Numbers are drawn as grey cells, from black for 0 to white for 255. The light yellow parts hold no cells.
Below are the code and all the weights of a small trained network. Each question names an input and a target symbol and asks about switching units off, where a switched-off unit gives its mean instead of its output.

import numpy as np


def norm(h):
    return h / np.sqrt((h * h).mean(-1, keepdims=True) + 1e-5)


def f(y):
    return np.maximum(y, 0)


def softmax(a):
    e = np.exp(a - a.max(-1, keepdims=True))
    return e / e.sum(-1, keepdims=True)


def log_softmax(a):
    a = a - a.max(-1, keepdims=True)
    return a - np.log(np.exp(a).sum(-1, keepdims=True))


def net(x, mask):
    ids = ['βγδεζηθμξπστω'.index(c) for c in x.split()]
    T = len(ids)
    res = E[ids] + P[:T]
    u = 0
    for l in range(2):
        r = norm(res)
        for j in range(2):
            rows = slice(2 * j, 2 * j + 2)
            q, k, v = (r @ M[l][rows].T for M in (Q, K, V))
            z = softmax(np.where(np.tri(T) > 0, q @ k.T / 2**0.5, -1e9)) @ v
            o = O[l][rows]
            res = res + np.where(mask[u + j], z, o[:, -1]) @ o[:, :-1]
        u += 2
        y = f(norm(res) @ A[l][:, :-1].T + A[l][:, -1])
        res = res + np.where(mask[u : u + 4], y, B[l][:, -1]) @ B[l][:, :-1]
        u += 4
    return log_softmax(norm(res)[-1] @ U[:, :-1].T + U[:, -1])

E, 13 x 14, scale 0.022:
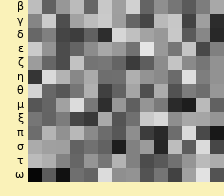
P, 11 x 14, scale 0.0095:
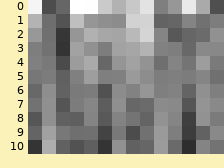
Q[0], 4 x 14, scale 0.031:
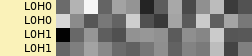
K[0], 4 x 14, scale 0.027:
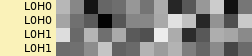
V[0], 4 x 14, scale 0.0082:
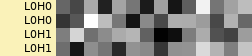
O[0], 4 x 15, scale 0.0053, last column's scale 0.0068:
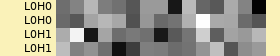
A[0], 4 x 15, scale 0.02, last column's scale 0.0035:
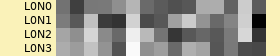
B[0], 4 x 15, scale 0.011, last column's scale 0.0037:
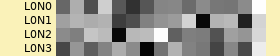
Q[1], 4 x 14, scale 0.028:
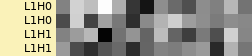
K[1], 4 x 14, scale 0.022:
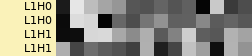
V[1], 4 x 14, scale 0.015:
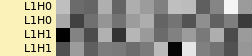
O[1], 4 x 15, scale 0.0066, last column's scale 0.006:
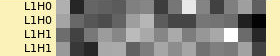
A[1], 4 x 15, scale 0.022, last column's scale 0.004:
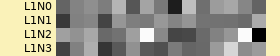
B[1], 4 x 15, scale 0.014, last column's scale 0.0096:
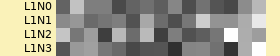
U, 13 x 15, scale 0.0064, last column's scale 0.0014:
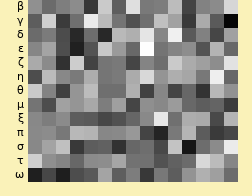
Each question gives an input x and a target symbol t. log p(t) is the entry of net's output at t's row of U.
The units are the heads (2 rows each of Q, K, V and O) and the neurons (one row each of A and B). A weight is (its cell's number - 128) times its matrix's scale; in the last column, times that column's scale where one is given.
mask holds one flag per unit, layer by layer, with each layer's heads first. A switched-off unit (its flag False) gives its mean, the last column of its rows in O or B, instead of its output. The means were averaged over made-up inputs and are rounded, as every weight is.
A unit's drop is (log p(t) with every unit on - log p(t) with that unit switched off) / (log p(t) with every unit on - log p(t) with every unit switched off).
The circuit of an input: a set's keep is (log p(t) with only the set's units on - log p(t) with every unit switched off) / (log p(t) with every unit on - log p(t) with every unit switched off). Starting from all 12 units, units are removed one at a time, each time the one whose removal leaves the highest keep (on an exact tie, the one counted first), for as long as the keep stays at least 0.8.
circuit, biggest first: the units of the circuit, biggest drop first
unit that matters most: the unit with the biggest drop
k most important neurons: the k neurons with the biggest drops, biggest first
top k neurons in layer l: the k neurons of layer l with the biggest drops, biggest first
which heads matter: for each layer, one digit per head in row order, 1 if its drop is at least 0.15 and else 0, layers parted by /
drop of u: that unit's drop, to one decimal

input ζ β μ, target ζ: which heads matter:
11 / 00
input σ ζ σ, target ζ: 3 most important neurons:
L0N3; L1N0; L1N2
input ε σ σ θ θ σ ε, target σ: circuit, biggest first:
L1H1; L1N3
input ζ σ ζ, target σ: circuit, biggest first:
L1H1
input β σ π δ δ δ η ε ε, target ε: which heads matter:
10 / 00
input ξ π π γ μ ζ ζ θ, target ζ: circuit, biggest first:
L0H0; L1H1
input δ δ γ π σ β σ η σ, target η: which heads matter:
00 / 11
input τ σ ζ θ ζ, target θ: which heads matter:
11 / 01
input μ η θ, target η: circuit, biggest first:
L0H0; L1H0
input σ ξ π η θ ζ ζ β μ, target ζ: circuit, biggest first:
L0H1; L0H0
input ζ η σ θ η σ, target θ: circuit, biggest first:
L0H0; L1H1
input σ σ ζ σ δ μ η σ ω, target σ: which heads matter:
10 / 01
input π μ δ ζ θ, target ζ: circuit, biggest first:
L0H0; L0H1
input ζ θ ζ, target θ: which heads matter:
10 / 01
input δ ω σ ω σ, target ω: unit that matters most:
L1H1
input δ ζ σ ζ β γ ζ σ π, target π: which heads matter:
00 / 10
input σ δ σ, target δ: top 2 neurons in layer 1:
L1N3; L1N1
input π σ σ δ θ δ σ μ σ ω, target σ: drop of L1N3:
0.1
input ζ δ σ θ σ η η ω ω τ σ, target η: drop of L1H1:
0.4
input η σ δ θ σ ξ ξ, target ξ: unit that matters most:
L0N1
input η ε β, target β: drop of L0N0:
0.0
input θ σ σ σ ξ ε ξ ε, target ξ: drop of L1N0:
0.1
